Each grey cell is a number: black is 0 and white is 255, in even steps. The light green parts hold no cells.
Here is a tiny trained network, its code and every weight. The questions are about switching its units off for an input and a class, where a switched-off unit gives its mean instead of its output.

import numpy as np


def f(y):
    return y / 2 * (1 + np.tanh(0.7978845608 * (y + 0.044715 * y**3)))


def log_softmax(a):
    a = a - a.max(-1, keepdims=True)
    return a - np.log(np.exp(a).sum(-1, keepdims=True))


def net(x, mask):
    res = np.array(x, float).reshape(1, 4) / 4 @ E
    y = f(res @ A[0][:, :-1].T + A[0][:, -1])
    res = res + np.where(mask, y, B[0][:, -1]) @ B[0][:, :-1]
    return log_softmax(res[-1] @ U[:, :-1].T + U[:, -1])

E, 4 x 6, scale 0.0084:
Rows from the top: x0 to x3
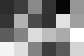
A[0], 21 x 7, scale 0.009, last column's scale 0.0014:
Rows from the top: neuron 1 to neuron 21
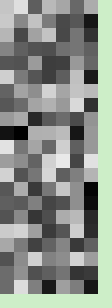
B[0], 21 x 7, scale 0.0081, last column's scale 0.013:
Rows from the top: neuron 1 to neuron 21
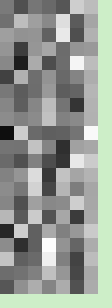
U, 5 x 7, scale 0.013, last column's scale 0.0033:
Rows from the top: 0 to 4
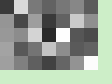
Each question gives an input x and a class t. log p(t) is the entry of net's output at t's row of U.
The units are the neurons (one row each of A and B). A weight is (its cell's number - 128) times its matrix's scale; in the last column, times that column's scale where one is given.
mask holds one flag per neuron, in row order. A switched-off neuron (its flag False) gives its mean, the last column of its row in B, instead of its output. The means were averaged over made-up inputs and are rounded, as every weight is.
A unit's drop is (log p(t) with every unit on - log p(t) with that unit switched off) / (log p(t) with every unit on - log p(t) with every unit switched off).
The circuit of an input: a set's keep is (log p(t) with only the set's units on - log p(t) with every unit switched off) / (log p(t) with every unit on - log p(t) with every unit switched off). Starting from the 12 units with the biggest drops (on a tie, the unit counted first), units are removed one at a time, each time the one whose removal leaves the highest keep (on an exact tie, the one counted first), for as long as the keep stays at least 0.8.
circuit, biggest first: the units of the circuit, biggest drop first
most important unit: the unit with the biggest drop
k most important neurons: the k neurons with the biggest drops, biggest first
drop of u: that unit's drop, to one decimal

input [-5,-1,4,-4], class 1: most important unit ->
neuron 12
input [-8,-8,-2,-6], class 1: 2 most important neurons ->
neuron 12; neuron 1
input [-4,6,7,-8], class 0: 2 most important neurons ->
neuron 10; neuron 12
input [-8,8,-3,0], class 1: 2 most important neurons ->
neuron 12; neuron 1
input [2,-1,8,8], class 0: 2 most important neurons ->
neuron 17; neuron 6
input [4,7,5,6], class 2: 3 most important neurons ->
neuron 16; neuron 10; neuron 21
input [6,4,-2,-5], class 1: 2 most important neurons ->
neuron 5; neuron 17
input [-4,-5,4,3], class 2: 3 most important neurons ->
neuron 13; neuron 3; neuron 2
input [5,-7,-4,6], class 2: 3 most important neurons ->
neuron 2; neuron 3; neuron 10
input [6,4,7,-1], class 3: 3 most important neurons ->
neuron 19; neuron 8; neuron 12
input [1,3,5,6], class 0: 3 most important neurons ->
neuron 17; neuron 18; neuron 6
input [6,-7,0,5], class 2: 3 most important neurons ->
neuron 2; neuron 3; neuron 12
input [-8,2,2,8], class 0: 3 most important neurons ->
neuron 17; neuron 5; neuron 6
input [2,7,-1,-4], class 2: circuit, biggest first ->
neuron 16
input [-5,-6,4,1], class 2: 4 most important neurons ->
neuron 3; neuron 13; neuron 2; neuron 5
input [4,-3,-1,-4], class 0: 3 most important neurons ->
neuron 10; neuron 12; neuron 1
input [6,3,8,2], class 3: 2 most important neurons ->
neuron 19; neuron 8
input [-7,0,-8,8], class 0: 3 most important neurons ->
neuron 17; neuron 6; neuron 19
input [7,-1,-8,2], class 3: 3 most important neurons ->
neuron 18; neuron 20; neuron 12
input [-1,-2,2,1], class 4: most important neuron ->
neuron 10
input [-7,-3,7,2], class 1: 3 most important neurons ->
neuron 12; neuron 1; neuron 13
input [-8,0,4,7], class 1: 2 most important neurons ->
neuron 1; neuron 10
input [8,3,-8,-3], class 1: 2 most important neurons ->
neuron 5; neuron 15
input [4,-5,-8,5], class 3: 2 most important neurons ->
neuron 18; neuron 10
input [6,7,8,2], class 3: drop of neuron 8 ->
0.2
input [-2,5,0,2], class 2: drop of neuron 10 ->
0.3
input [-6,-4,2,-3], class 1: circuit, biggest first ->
neuron 12
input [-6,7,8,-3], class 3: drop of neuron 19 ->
0.8
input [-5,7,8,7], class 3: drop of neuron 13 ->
0.2
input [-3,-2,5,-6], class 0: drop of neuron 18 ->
0.1
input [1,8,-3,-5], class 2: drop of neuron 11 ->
0.0
